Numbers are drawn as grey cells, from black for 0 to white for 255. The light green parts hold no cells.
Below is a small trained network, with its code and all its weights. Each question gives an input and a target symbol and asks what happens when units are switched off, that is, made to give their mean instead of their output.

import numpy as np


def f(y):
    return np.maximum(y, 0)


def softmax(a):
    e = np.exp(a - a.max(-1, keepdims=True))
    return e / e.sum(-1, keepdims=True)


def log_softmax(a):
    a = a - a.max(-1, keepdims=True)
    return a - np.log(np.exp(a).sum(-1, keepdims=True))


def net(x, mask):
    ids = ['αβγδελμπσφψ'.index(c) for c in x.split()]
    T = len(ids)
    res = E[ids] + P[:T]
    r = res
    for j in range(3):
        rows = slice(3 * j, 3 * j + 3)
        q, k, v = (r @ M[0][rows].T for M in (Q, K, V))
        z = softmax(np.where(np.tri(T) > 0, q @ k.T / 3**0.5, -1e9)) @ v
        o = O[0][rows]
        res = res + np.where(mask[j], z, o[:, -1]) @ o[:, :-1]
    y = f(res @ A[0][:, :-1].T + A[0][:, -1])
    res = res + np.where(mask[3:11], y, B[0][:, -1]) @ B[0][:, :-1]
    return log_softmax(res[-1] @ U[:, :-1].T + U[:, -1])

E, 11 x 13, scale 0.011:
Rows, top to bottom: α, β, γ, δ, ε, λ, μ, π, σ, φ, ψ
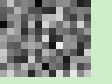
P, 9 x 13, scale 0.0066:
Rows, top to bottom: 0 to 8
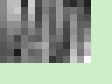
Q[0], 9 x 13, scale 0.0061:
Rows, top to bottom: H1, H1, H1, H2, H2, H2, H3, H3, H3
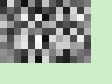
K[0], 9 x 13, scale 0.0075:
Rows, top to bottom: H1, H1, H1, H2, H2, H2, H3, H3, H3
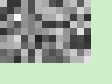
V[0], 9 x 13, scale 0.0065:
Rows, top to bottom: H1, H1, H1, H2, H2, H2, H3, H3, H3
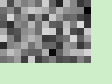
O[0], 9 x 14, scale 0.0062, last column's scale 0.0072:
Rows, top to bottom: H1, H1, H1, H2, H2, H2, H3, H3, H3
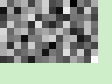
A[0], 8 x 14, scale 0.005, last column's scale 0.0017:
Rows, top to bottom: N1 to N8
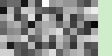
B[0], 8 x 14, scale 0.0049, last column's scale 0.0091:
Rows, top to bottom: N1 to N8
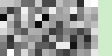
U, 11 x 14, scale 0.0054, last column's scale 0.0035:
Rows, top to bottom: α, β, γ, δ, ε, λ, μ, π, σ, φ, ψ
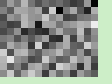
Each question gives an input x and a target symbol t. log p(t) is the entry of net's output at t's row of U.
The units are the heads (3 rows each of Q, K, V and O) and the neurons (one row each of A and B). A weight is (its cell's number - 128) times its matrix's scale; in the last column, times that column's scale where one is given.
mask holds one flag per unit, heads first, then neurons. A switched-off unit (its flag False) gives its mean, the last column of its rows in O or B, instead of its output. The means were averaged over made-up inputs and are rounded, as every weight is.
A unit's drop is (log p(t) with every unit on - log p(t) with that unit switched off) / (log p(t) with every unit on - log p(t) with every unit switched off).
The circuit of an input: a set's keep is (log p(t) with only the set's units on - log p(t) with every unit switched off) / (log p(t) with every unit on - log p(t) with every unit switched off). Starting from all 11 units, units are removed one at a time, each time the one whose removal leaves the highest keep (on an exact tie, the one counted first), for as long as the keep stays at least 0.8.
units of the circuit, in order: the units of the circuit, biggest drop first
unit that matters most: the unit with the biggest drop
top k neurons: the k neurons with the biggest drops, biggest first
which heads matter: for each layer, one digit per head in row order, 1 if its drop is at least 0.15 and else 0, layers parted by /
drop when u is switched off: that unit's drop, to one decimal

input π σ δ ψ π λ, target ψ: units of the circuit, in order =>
(H3, N3)
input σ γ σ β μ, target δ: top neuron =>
(N2)
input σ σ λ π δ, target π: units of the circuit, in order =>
(H1, H2)
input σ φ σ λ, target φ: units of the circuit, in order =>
(H3, N1, N8)
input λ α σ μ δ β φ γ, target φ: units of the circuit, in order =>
(H3, N1, H2, N8)
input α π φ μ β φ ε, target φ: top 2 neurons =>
(N1, N8)
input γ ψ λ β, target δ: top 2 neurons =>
(N2, N1)
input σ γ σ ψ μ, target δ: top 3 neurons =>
(N2, N1, N5)
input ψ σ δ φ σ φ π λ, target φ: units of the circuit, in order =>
(H3, H2, N1)
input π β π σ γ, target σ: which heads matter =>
001
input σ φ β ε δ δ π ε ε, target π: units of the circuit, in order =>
(H1, H2, N6)
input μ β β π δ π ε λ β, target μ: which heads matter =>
010
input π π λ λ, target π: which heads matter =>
110
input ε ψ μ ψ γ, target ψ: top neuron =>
(N3)
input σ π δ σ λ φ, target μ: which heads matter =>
010
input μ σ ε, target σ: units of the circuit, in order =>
(H3, H2, N4, N7)
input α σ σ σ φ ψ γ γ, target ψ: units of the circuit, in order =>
(H3, N3)
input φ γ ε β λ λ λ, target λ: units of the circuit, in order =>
(H1, H3)
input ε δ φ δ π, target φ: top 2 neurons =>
(N1, N7)
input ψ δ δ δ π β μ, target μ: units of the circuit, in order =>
(H2)
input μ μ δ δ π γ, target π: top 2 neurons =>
(N6, N4)
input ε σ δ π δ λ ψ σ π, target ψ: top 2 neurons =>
(N3, N8)
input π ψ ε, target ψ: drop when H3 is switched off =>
1.1
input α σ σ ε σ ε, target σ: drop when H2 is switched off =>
0.3
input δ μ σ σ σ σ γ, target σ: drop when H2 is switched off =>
0.1
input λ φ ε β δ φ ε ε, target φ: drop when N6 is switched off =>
0.0
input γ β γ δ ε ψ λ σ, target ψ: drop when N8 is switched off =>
0.1
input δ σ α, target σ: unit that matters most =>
H3
